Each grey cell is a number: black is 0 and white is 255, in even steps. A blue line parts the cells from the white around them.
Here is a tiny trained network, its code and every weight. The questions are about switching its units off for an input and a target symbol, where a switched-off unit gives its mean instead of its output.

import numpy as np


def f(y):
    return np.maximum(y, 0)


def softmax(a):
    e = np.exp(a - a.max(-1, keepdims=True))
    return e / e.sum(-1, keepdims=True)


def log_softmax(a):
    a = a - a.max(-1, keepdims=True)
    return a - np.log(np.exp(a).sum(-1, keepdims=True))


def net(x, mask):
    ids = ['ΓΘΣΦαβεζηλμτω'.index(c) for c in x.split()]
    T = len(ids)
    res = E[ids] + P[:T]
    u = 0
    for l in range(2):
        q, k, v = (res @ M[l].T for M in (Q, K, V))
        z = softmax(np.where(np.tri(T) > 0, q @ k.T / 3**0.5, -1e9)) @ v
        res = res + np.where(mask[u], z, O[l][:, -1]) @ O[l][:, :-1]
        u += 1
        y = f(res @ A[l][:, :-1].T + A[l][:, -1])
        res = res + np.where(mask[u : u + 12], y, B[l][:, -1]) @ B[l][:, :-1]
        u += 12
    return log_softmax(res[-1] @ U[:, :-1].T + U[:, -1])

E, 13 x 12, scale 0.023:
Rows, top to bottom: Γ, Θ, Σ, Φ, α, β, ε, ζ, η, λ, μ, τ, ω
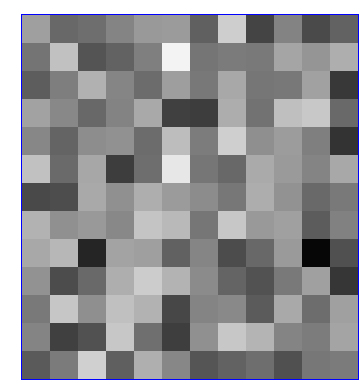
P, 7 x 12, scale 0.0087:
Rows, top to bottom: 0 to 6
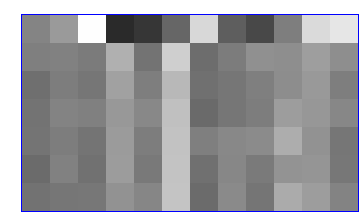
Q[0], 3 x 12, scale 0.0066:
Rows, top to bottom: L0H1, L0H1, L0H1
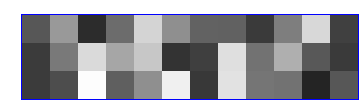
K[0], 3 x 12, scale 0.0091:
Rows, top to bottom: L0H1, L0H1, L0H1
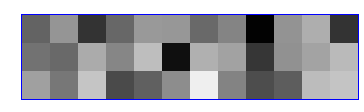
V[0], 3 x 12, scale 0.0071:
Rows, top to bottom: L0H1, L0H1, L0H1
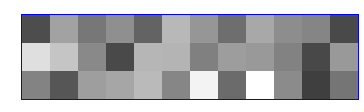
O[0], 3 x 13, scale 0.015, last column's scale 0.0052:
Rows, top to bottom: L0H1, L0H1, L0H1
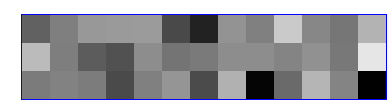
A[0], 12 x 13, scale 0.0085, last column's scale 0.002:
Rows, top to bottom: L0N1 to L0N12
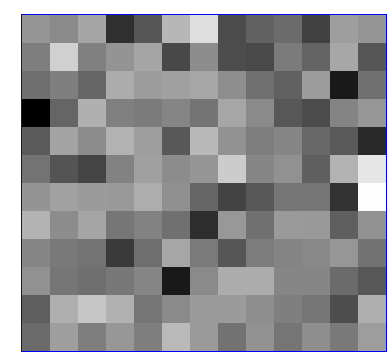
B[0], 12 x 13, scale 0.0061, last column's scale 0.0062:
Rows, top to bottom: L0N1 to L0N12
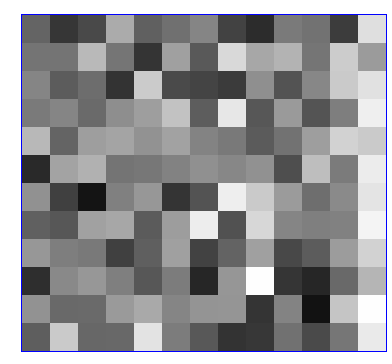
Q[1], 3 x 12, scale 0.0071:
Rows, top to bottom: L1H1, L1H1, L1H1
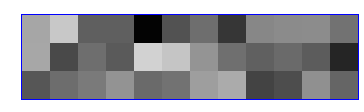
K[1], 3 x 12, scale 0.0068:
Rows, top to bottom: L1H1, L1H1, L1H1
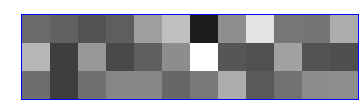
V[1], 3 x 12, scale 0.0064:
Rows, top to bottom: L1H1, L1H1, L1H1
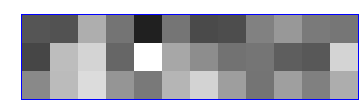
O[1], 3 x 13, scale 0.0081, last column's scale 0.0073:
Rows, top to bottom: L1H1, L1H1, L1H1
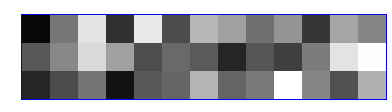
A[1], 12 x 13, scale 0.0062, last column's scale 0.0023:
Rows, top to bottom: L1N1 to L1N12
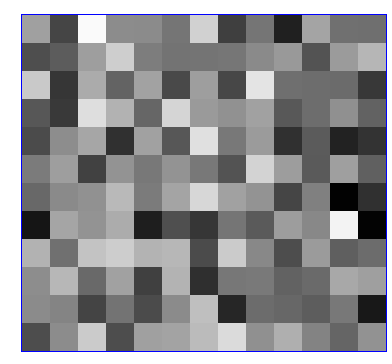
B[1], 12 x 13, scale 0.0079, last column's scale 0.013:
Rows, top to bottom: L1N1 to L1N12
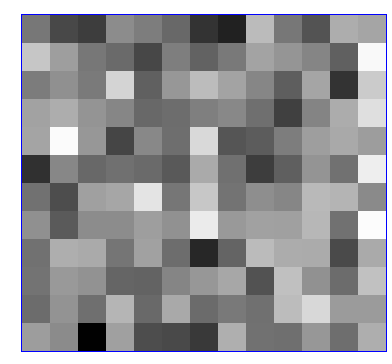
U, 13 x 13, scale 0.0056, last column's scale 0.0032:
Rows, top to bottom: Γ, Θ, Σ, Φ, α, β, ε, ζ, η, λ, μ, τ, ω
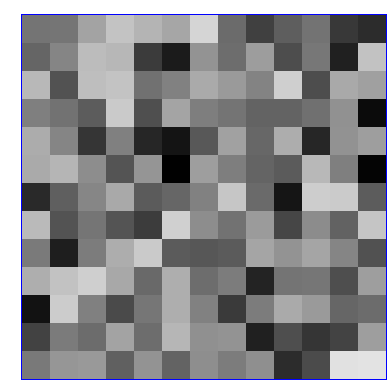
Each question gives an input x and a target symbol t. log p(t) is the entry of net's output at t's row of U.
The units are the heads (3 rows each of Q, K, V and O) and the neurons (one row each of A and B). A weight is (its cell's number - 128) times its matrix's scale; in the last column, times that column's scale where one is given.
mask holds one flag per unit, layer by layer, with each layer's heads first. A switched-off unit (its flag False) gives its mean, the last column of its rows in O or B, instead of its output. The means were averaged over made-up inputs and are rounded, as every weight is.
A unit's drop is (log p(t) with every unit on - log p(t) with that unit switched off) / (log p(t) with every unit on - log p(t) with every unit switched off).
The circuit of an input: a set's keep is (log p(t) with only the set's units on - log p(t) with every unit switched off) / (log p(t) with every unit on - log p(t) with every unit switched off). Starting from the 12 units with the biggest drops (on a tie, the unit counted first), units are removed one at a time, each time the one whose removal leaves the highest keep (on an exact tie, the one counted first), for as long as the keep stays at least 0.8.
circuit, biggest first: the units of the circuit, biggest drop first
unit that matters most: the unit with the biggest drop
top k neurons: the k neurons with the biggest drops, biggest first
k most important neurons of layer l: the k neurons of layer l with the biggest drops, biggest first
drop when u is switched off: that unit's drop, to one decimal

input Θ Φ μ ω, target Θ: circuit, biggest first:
[L0H1, L1N3]
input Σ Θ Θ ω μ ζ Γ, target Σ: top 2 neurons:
[L1N8, L0N11]
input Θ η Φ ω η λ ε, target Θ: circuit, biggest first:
[L0H1, L1N3, L0N10]
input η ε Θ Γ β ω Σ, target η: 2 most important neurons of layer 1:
[L1N9, L1N7]
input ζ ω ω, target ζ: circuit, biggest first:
[L0H1, L1H1]
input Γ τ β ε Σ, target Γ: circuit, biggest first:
[L0H1, L1H1, L0N1, L1N7]
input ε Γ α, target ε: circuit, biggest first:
[L0H1, L1H1]
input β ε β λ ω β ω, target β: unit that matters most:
L1H1
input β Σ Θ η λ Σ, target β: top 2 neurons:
[L1N5, L0N1]
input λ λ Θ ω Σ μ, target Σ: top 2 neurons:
[L1N8, L0N2]
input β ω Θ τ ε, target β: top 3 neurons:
[L1N5, L0N1, L1N12]
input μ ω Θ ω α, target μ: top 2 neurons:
[L0N2, L0N3]
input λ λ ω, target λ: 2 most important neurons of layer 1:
[L1N9, L1N10]
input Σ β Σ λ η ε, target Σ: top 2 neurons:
[L1N8, L0N11]
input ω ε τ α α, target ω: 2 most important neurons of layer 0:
[L0N1, L0N3]
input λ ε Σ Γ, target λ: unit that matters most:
L1H1
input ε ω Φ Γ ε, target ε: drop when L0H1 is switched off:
0.9
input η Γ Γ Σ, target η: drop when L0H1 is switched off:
0.2
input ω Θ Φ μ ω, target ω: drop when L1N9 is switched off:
0.0
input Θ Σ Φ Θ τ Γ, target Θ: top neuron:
[L0N10]
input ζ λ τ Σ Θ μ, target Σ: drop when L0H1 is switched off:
0.1
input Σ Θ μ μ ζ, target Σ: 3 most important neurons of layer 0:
[L0N11, L0N2, L0N5]
